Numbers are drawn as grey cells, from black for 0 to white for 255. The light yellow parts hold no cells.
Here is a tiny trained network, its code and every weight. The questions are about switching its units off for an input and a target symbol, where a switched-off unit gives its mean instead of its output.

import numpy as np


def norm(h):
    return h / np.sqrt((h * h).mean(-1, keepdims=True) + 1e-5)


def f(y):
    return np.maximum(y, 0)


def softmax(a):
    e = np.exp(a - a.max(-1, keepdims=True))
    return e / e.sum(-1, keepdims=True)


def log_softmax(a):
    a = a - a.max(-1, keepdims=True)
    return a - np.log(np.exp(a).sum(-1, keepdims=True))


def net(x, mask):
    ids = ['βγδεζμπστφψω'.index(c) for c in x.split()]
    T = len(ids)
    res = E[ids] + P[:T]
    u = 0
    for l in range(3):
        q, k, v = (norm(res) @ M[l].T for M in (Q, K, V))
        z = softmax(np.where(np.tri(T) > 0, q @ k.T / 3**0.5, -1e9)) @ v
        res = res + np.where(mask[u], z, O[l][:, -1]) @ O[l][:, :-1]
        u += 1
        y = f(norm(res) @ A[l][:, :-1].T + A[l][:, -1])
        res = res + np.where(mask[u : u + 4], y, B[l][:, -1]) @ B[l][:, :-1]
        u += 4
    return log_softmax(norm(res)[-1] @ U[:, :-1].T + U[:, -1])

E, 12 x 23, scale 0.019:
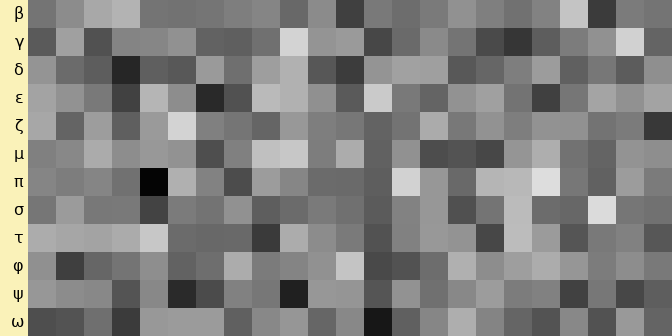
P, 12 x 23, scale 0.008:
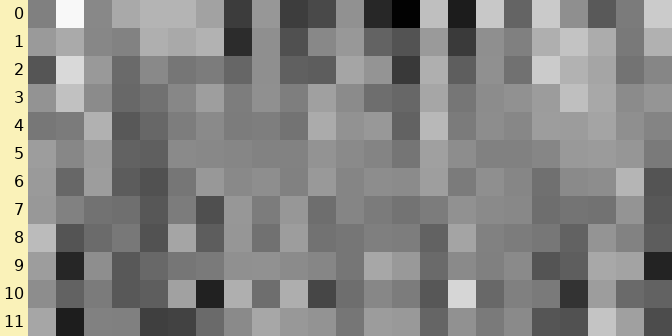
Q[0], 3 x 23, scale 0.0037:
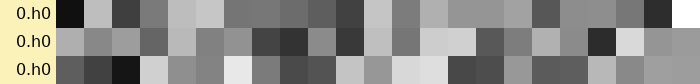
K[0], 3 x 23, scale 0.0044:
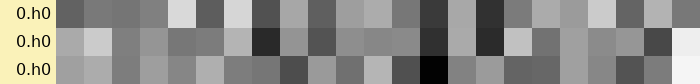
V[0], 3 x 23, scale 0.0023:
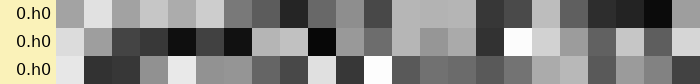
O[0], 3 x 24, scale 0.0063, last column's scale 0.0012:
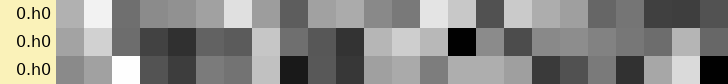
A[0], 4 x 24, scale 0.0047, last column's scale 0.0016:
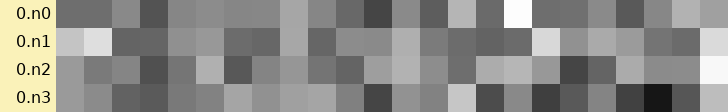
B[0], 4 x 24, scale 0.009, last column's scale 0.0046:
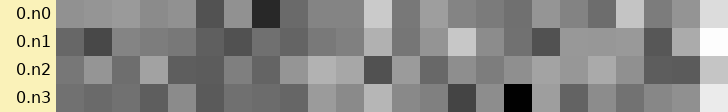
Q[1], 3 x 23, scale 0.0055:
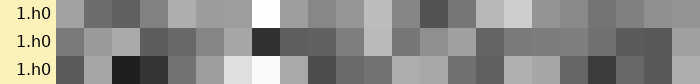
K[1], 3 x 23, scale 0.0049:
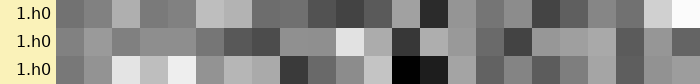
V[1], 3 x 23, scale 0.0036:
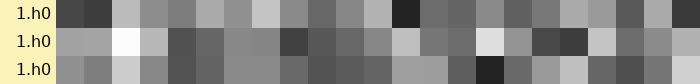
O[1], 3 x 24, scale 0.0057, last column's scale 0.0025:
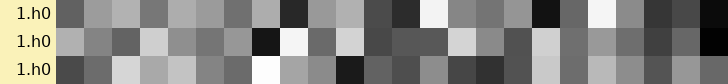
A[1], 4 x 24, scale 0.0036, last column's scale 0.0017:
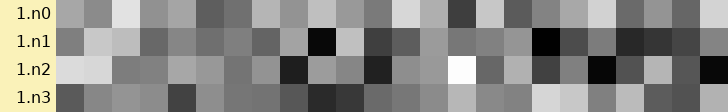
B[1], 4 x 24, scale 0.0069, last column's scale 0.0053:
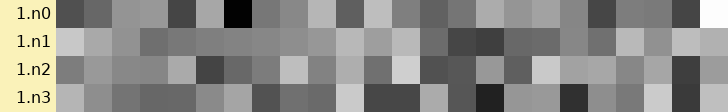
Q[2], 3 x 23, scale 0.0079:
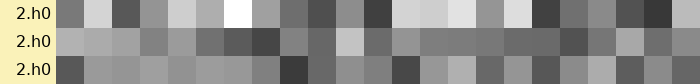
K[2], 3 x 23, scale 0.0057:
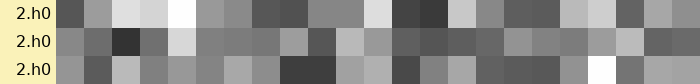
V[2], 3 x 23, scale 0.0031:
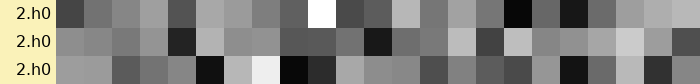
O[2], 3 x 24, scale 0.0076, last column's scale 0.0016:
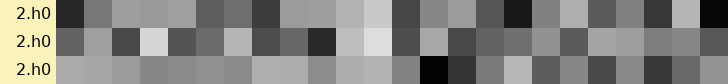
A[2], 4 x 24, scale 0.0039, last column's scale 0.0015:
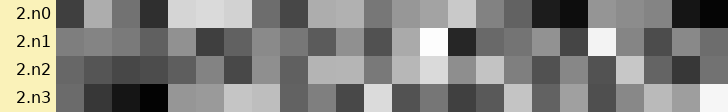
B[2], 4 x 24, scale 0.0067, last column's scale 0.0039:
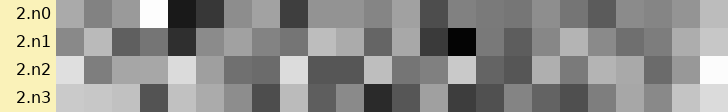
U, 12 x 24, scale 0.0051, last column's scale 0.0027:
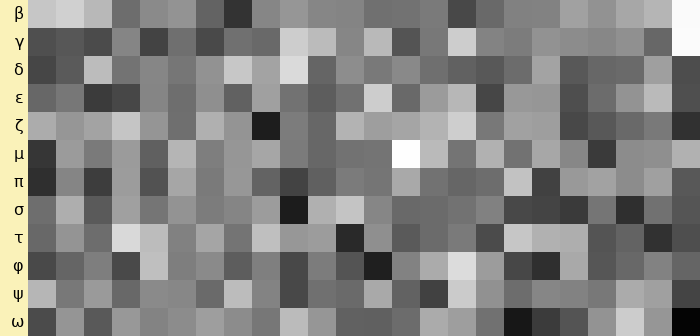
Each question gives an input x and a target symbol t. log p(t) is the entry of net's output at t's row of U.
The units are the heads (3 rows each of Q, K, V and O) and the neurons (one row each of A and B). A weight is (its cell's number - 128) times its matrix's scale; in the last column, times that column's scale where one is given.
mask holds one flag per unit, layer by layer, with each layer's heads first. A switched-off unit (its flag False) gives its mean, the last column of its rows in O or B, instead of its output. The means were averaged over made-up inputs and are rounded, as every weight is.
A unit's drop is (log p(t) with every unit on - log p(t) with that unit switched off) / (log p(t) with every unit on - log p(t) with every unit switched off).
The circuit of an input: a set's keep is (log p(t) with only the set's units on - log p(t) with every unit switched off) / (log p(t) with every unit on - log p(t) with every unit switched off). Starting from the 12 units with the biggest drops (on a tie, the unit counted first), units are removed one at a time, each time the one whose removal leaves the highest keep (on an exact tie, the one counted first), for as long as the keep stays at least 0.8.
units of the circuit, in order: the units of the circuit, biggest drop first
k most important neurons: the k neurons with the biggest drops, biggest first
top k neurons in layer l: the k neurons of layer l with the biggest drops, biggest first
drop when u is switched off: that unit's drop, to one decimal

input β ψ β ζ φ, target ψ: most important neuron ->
2.n3
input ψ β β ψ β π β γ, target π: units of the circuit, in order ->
2.h0, 1.h0
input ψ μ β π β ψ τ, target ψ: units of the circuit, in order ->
2.h0, 0.h0
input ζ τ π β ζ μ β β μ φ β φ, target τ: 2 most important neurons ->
0.n1, 0.n0
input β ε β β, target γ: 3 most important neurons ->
2.n2, 2.n3, 0.n1
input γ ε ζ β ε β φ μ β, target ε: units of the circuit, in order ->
1.h0, 2.h0
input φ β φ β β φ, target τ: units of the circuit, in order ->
1.h0, 0.n1
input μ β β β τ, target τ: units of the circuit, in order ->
1.n2, 0.n3, 0.n0
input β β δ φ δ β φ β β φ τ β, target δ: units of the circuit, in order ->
2.h0, 1.h0, 0.n3
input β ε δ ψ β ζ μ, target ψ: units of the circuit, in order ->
2.h0, 0.n3, 0.n0
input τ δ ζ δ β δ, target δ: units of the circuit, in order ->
2.h0, 0.n3
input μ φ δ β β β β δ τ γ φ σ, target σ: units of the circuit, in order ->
2.h0, 0.n3
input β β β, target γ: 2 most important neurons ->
2.n3, 2.n1
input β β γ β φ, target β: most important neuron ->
2.n3
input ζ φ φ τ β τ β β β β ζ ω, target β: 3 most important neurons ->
2.n3, 2.n2, 2.n0
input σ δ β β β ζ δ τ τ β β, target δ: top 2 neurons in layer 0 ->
0.n3, 0.n2
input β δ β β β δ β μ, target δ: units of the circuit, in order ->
2.h0, 0.n3, 1.h0
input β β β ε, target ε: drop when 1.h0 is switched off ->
0.6
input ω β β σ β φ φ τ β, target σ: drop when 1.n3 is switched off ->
0.1
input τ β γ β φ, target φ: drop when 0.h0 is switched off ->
0.2
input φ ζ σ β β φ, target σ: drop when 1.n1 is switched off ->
0.0
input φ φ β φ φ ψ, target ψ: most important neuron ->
0.n1
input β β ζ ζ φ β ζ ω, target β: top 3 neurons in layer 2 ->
2.n3, 2.n0, 2.n2
